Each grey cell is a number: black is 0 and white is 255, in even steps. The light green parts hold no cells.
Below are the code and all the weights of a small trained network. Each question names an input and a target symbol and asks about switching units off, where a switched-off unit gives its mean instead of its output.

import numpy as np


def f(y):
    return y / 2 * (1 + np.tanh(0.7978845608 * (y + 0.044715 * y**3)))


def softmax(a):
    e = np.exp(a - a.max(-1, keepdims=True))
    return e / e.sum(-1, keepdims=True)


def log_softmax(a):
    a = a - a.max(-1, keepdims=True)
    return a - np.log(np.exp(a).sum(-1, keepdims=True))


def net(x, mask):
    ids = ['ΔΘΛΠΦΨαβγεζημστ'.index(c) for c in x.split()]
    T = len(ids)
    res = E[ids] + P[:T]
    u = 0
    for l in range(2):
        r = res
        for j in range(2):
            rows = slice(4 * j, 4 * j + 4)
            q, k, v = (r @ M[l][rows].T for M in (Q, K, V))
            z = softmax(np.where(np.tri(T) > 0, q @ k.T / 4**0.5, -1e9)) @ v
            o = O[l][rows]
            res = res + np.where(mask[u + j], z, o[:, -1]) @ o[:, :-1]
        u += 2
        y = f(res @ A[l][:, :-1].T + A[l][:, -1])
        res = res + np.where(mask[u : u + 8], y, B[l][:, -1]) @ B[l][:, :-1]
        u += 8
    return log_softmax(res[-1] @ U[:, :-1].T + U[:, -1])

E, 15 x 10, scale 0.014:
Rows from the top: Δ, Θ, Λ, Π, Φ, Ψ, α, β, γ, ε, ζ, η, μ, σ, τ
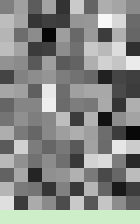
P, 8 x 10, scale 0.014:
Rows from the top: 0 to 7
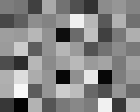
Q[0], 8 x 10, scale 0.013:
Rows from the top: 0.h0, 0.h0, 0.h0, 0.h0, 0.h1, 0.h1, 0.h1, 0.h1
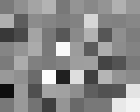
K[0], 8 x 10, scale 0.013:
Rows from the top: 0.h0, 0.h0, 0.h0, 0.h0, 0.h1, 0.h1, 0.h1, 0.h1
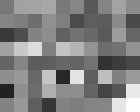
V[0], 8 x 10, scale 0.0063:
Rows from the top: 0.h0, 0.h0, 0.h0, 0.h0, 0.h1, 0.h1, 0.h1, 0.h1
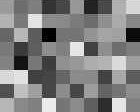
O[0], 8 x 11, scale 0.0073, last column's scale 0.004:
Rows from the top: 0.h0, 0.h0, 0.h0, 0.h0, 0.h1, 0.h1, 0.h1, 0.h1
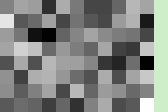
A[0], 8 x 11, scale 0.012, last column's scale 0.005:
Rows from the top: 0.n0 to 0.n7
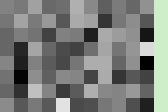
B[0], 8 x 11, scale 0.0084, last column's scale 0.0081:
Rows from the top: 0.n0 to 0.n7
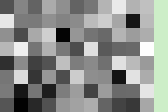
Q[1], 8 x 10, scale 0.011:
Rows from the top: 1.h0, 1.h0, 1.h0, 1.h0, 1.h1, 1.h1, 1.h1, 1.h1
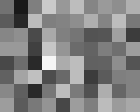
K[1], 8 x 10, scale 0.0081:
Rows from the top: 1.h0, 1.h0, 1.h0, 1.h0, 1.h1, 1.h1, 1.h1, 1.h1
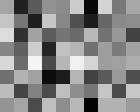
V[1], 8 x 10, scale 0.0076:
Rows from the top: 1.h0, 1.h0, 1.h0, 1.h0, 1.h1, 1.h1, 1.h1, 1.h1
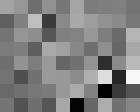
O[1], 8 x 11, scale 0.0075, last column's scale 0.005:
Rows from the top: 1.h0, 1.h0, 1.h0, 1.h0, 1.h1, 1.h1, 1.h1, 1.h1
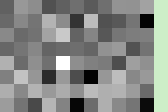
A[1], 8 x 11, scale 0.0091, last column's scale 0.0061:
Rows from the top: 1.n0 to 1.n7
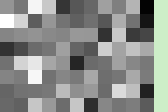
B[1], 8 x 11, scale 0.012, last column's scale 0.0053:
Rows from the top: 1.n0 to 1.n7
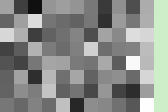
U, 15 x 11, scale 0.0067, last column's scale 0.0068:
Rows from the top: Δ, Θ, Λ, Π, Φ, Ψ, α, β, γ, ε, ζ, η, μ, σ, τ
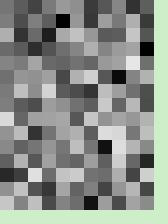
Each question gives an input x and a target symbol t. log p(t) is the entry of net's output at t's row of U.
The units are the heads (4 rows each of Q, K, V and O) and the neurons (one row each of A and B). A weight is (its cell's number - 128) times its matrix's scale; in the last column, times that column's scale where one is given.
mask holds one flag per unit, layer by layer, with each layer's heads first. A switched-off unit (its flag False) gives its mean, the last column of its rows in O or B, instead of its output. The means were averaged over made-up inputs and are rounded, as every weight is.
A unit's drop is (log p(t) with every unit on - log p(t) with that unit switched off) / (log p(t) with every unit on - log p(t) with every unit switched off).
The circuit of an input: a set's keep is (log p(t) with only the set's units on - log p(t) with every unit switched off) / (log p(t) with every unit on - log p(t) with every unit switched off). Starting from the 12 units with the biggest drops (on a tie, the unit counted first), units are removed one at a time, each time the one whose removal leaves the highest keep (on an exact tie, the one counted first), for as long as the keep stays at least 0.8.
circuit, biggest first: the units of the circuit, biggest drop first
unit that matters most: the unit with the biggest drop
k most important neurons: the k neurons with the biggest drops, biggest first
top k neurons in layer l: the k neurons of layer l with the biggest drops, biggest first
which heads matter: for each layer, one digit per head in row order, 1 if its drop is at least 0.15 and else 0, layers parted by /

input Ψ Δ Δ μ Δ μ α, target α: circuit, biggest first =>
0.h1, 1.h1, 1.n1
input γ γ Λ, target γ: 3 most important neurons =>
0.n3, 0.n6, 0.n7
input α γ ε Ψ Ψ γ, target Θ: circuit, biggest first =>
0.n6, 0.h1
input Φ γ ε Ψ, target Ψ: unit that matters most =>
0.h1
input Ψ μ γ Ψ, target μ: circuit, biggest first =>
0.n3, 1.n2
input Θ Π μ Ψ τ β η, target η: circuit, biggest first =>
0.h0, 1.h1, 1.n1
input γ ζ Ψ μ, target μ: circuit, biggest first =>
0.n3, 0.h1, 1.n3
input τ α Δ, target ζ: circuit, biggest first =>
0.h0, 1.n0, 1.n1
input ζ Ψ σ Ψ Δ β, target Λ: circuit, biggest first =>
0.n6, 1.h1, 0.h0, 0.n2
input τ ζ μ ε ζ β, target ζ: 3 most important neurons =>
1.n0, 0.n3, 1.n1
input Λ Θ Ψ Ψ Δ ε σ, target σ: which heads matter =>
11 / 11
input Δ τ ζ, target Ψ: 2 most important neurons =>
0.n3, 0.n2
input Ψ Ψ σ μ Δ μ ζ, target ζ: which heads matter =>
11 / 00
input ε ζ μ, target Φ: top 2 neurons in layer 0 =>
0.n5, 0.n7
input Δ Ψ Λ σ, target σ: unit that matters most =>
0.h0
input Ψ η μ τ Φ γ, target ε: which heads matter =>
00 / 01
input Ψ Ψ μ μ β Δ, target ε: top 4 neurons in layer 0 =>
0.n3, 0.n6, 0.n5, 0.n7
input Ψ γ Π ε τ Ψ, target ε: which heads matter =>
00 / 01
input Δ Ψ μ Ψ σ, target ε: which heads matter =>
01 / 00
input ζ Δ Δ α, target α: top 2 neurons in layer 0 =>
0.n2, 0.n6
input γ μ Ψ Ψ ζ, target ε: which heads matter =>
01 / 00
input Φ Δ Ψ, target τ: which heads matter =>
10 / 01
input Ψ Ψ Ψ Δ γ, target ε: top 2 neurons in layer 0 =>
0.n1, 0.n6
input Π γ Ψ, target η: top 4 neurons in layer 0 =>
0.n3, 0.n4, 0.n7, 0.n6
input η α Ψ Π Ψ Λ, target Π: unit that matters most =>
0.n6
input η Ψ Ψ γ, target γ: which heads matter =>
01 / 01
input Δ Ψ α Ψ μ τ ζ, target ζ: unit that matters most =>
0.h0
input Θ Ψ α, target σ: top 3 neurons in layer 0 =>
0.n3, 0.n4, 0.n2
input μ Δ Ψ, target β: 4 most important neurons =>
0.n3, 1.n4, 0.n6, 0.n7
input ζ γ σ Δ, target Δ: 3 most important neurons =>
0.n2, 0.n3, 1.n0
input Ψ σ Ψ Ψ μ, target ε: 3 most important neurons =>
0.n1, 1.n2, 0.n3
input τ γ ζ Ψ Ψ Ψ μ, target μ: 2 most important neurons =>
0.n3, 1.n3
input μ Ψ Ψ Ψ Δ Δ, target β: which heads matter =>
11 / 01
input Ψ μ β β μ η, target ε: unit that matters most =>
0.n6
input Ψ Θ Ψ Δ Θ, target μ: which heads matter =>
01 / 00
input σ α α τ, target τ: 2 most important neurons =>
0.n5, 0.n3
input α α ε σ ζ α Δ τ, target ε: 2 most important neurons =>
0.n1, 1.n2
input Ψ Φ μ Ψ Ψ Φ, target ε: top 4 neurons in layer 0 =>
0.n6, 0.n5, 0.n7, 0.n3
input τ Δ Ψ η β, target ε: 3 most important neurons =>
0.n1, 1.n2, 0.n6
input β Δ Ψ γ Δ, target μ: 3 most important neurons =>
0.n3, 1.n7, 0.n2
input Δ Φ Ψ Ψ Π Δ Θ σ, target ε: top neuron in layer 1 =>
1.n2
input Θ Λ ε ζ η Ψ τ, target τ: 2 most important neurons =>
0.n3, 0.n5
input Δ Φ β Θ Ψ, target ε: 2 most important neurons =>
1.n2, 0.n1
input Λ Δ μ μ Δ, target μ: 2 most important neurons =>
0.n3, 1.n2
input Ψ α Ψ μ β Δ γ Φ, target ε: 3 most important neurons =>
0.n1, 0.n3, 1.n2
